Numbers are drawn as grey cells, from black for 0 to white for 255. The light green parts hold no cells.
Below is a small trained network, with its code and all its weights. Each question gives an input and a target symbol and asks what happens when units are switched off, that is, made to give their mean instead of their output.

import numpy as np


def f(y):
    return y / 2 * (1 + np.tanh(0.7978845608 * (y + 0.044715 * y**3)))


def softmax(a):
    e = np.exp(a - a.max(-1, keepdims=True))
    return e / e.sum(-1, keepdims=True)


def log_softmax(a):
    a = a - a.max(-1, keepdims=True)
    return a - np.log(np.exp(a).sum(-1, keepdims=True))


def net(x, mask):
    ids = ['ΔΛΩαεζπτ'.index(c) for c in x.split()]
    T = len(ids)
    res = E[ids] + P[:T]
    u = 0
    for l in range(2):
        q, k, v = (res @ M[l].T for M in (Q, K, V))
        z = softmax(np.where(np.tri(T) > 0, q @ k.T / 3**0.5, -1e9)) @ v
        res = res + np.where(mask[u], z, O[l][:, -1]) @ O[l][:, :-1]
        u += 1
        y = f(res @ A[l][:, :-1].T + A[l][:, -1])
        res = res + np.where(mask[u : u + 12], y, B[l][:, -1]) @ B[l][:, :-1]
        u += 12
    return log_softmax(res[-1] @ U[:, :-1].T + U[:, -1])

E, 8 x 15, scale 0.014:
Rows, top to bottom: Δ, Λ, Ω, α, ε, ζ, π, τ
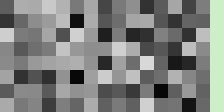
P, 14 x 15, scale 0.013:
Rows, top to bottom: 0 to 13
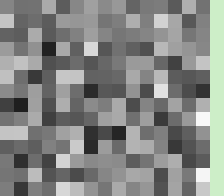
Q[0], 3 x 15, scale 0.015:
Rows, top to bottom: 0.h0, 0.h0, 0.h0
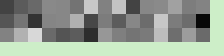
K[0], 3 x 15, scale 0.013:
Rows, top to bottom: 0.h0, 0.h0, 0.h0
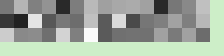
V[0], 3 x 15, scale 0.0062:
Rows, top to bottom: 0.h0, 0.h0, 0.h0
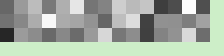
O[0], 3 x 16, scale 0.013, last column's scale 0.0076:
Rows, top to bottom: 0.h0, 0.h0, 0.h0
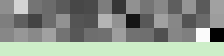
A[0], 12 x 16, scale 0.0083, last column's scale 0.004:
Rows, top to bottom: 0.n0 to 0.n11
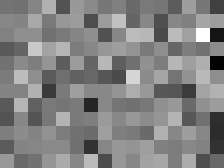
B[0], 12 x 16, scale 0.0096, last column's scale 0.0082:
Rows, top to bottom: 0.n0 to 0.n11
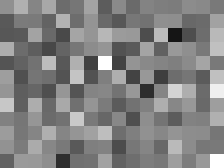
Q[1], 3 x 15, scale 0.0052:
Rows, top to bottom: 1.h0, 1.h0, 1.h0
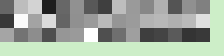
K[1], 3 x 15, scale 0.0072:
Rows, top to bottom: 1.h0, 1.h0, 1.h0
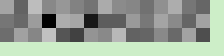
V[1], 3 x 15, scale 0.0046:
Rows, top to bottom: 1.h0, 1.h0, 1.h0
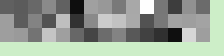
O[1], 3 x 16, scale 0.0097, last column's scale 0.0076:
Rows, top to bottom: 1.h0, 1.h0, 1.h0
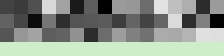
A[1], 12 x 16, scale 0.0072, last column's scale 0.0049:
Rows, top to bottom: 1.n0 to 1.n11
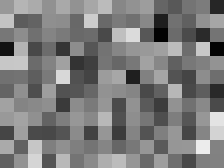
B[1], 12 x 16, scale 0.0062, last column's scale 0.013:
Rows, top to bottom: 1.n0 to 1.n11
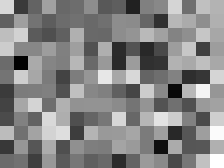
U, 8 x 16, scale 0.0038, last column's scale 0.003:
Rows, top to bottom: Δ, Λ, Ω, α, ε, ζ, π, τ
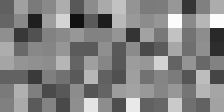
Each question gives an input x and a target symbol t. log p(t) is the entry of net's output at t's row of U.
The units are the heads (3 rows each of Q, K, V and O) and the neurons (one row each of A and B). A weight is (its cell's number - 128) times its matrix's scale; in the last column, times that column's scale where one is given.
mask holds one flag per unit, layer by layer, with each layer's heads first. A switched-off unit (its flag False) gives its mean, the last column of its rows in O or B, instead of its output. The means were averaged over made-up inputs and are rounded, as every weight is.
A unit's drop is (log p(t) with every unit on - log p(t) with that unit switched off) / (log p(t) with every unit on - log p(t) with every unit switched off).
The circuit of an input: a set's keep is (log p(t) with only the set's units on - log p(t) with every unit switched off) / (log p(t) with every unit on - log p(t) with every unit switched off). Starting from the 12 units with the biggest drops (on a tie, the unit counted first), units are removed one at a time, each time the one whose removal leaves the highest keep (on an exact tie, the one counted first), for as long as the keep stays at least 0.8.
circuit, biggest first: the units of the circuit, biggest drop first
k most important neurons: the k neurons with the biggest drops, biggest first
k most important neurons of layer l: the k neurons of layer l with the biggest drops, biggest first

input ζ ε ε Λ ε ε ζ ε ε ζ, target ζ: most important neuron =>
[0.n2]
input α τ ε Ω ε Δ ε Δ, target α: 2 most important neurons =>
[1.n3 1.n8]
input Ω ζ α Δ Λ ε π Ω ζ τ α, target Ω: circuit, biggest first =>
[0.h0 1.h0 1.n0]
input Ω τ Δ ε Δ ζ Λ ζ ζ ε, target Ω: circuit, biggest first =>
[1.h0 1.n0 1.n5]
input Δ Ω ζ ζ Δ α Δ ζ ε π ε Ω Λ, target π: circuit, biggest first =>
[0.n5 0.h0]
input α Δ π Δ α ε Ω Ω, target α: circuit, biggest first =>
[0.h0 1.h0 1.n3]
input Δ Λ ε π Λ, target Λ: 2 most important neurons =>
[1.n8 1.n5]
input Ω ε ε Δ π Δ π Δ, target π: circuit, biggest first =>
[0.h0 0.n5]
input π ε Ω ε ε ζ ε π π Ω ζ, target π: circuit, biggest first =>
[0.h0 0.n5 1.h0]
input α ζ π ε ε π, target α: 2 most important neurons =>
[1.n3 1.n9]
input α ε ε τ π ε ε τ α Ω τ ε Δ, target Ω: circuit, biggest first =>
[0.h0 0.n3]
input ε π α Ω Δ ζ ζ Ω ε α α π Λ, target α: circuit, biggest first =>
[1.n4 0.h0]
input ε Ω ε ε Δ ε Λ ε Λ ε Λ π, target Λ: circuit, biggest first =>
[0.h0 0.n2 1.n5]
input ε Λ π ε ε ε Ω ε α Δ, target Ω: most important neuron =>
[1.n9]
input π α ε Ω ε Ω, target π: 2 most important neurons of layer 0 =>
[0.n6 0.n5]
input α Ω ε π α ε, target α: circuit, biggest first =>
[1.h0 1.n3 0.h0 0.n11]
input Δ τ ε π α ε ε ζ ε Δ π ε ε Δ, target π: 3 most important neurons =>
[1.n2 0.n5 0.n6]
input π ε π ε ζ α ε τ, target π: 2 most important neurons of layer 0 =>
[0.n2 0.n5]
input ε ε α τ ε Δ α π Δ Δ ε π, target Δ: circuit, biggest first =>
[1.n5 0.h0]
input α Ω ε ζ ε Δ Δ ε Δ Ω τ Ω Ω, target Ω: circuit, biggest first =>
[0.h0]
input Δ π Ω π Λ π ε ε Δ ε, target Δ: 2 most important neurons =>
[0.n11 1.n8]
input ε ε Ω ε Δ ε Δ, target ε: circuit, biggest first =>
[1.h0 0.h0]
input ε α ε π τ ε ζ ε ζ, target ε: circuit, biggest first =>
[0.h0 1.h0]
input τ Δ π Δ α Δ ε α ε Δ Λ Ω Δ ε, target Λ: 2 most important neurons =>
[1.n5 1.n1]
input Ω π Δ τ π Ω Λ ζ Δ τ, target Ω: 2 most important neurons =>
[1.n0 1.n9]
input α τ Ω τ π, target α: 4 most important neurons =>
[1.n3 0.n11 1.n9 1.n5]
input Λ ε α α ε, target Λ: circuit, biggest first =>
[1.h0]
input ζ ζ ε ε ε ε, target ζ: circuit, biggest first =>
[1.h0 1.n6]
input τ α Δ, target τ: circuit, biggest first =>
[0.h0 1.h0]
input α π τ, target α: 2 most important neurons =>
[1.n3 1.n4]
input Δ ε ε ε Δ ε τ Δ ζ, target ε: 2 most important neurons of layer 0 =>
[0.n6 0.n5]
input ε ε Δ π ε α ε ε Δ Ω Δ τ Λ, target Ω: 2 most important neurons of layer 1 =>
[1.n9 1.n5]
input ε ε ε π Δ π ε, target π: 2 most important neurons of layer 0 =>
[0.n5 0.n7]
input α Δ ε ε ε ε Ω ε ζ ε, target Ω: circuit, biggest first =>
[0.h0]
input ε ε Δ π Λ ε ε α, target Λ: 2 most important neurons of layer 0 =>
[0.n2 0.n8]
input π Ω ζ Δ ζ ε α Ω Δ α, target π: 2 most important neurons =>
[1.n9 0.n5]
